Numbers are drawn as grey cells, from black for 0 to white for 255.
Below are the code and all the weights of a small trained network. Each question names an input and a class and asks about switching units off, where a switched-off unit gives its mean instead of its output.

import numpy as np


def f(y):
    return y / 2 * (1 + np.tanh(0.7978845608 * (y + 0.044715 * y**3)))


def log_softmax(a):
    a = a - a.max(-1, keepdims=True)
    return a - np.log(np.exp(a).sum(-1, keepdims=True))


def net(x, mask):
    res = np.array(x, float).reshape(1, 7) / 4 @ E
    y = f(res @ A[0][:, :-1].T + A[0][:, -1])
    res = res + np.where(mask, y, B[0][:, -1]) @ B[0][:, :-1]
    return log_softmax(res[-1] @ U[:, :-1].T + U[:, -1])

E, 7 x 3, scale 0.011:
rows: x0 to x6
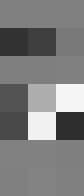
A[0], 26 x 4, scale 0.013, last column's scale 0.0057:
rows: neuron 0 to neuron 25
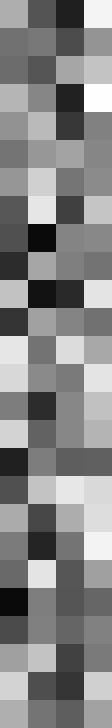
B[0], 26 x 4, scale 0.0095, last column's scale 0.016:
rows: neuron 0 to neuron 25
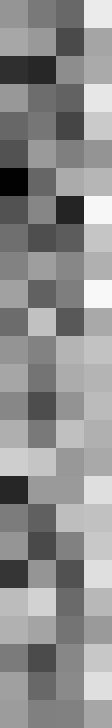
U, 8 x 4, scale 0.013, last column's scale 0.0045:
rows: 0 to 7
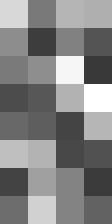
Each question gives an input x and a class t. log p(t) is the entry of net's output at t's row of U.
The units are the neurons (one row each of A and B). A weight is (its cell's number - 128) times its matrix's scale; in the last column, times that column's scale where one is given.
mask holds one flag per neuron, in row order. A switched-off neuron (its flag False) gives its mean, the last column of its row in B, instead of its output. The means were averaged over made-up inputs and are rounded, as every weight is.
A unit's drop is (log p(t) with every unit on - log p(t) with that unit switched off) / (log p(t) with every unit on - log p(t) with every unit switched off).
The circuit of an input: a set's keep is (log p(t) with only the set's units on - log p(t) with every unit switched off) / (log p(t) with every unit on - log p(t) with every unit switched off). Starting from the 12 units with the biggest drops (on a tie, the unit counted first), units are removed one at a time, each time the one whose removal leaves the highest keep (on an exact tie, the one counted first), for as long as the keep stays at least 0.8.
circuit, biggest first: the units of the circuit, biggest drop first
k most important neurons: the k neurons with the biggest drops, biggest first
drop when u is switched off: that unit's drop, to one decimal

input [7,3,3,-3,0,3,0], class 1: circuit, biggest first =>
neuron 7; neuron 20
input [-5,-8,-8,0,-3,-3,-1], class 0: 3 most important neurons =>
neuron 17; neuron 20; neuron 2
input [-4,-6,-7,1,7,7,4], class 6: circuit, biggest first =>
neuron 6
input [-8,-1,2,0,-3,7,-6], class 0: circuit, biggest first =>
neuron 20; neuron 7
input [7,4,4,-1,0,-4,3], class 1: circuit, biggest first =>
neuron 7; neuron 17
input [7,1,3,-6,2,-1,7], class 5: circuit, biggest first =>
neuron 2; neuron 6; neuron 17
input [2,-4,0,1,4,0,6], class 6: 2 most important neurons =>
neuron 6; neuron 10
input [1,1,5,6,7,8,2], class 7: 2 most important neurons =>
neuron 21; neuron 16
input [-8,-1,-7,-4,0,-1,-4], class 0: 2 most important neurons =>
neuron 7; neuron 20
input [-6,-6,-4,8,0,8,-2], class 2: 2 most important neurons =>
neuron 12; neuron 7
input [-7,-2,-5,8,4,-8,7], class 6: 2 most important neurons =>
neuron 17; neuron 6
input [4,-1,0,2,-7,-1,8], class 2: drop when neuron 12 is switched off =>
0.2
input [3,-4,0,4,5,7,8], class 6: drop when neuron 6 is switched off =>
0.1
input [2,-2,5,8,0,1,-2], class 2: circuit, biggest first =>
neuron 7
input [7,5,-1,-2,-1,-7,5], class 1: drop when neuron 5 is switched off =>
0.0
